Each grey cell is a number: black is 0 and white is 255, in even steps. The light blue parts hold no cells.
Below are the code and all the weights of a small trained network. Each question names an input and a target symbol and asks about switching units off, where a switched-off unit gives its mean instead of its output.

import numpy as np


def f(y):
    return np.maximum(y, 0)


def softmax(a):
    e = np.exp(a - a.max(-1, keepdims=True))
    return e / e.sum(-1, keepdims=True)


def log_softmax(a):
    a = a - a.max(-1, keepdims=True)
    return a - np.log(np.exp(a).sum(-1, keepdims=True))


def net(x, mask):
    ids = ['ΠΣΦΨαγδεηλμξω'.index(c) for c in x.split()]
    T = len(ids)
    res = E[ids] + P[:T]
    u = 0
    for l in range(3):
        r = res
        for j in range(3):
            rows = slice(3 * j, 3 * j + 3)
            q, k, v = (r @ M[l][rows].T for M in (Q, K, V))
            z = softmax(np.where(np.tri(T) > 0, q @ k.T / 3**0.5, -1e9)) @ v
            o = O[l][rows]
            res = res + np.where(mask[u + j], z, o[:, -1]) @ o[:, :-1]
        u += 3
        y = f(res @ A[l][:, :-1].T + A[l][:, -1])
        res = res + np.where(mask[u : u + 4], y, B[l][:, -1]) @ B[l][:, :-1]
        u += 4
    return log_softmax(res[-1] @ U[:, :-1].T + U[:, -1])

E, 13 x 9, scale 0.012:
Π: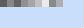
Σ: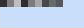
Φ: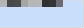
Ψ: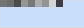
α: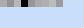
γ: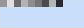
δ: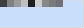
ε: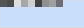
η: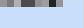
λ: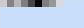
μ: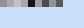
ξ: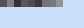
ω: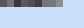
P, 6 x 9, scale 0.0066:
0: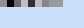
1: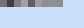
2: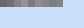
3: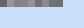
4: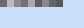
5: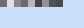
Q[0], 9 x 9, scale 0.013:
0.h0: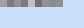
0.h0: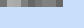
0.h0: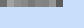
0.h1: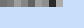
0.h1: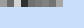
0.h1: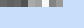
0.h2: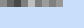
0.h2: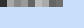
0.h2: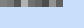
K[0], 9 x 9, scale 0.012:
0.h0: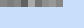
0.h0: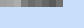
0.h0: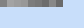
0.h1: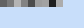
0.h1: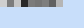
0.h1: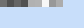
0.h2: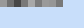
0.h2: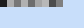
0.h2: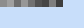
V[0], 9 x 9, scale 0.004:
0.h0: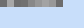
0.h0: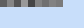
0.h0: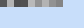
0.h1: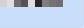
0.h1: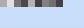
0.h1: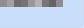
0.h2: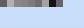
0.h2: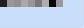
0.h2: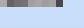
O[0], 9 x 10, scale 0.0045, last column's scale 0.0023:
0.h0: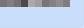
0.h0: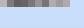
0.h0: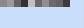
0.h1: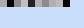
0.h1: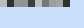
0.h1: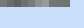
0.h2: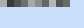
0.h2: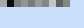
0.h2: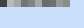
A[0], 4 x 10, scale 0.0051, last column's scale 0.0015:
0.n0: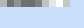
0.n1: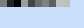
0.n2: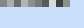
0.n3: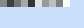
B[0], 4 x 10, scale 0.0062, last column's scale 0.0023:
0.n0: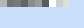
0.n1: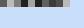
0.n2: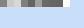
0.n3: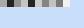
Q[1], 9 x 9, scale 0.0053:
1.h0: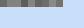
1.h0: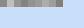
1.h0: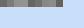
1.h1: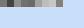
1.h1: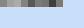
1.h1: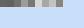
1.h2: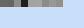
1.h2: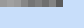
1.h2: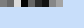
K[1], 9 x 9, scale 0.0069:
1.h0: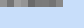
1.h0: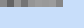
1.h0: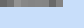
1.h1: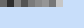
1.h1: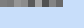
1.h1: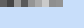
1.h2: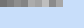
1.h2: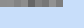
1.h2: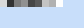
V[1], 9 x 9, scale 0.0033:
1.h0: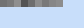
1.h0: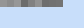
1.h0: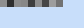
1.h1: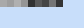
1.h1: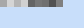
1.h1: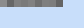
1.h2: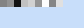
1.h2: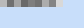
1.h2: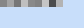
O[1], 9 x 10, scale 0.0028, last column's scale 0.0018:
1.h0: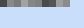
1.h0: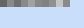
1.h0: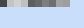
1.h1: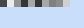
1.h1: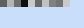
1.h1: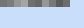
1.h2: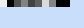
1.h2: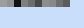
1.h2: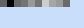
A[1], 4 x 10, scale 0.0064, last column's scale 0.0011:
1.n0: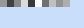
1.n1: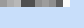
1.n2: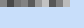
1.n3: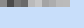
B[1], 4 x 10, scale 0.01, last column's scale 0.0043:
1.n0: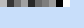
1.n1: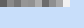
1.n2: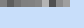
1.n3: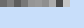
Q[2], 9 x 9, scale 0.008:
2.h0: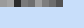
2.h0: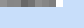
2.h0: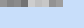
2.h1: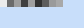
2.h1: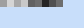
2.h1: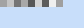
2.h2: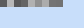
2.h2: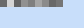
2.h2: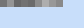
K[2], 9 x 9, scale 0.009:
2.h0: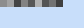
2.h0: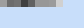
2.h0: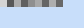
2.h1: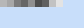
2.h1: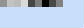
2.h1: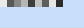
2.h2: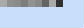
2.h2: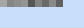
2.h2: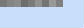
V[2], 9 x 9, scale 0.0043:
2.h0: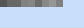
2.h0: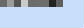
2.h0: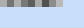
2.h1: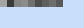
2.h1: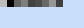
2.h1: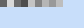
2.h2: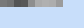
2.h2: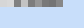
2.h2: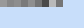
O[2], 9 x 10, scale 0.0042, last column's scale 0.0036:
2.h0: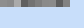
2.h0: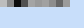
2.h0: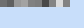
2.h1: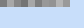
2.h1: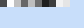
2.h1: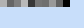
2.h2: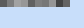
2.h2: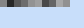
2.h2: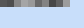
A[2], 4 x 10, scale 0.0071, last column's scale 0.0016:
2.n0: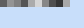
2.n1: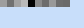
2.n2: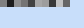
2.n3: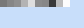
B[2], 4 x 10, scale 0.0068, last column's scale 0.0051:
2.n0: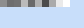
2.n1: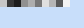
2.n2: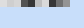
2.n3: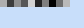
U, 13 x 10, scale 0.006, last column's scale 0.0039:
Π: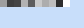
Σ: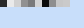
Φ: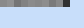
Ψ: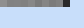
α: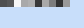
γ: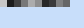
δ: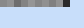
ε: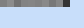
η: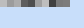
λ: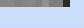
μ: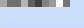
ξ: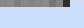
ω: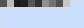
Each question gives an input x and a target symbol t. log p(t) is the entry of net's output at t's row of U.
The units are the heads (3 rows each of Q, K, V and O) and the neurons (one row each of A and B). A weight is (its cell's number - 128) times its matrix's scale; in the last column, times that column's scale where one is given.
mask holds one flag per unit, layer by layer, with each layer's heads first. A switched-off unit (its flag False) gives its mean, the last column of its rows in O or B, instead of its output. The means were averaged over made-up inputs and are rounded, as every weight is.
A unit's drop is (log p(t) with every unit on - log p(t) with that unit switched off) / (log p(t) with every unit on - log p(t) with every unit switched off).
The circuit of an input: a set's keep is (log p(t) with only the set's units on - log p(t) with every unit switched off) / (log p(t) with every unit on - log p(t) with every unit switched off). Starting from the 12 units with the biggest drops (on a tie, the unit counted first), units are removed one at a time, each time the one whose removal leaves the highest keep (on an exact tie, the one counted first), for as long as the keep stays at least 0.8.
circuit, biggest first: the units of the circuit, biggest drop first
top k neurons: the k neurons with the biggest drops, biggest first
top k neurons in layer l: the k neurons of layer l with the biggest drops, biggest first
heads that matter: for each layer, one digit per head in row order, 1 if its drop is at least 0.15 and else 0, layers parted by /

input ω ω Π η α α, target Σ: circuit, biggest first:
[1.n0; 2.n1; 1.n1]
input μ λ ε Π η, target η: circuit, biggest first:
[2.n2; 0.h1; 1.n2; 1.n3]
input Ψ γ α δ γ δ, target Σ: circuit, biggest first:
[1.n0; 2.h1]
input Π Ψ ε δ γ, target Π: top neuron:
[2.n1]
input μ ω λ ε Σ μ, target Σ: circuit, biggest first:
[1.n0; 1.n1]
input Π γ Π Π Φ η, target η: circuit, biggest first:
[2.n2; 0.h1; 1.n2; 1.h2]
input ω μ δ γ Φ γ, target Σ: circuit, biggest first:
[1.n0; 2.h1]
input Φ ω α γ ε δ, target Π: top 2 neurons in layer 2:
[2.n1; 2.n3]
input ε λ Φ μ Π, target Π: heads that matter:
010 / 000 / 000
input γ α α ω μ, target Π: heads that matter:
011 / 010 / 000
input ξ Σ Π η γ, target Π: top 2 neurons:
[2.n1; 0.n2]
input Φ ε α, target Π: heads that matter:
010 / 000 / 000
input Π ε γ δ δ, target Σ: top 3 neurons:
[1.n0; 2.n1; 0.n3]
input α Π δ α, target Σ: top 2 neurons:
[1.n0; 2.n1]
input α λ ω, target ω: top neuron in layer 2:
[2.n0]
